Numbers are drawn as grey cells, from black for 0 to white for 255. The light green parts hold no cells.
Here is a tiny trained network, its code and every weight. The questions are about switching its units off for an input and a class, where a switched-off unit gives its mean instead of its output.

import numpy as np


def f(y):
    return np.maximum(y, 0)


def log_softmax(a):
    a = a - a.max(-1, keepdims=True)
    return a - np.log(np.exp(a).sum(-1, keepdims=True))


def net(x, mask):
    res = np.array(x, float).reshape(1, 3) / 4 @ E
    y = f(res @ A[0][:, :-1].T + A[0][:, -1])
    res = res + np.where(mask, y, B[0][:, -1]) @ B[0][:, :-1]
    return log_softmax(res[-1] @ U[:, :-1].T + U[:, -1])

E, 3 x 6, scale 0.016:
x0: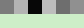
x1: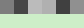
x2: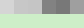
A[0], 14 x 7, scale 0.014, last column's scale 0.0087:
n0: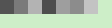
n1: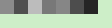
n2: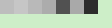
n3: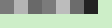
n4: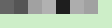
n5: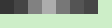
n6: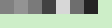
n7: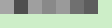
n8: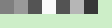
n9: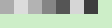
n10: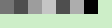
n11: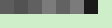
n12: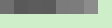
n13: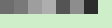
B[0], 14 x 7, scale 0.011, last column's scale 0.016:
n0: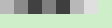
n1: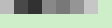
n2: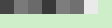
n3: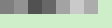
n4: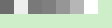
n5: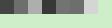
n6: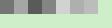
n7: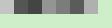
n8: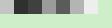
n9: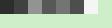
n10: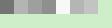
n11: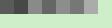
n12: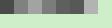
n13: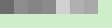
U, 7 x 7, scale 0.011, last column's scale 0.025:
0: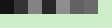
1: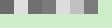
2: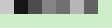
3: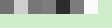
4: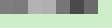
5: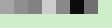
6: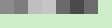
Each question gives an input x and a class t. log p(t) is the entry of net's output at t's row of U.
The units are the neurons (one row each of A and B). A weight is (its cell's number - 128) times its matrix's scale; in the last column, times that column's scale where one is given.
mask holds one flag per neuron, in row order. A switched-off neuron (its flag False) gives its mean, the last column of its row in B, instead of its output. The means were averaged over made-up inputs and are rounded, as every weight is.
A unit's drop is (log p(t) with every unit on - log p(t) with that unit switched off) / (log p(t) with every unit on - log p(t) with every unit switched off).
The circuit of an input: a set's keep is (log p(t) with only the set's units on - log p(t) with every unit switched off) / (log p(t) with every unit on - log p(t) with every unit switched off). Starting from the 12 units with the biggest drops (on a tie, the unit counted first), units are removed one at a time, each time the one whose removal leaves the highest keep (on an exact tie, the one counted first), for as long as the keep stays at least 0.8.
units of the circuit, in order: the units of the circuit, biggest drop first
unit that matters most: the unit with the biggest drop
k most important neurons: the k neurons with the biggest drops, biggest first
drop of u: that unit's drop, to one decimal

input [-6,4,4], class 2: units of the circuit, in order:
n1
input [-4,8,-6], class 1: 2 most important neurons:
n4, n10
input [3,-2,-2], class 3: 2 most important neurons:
n9, n1
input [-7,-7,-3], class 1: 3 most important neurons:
n6, n8, n9
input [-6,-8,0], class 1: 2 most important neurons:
n6, n8
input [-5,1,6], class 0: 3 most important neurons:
n9, n2, n8
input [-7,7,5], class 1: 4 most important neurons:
n4, n10, n8, n13
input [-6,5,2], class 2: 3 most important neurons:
n1, n7, n0
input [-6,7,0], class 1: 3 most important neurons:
n4, n10, n8
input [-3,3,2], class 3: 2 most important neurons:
n8, n6
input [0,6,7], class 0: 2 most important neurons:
n9, n2
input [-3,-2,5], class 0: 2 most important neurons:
n9, n4
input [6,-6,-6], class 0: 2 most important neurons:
n4, n12
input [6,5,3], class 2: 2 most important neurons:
n8, n6
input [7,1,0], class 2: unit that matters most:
n8
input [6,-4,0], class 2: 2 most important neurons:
n4, n8
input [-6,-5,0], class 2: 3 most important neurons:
n4, n0, n10
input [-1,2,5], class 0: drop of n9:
0.3
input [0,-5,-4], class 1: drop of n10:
-0.1
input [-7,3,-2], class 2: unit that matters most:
n1
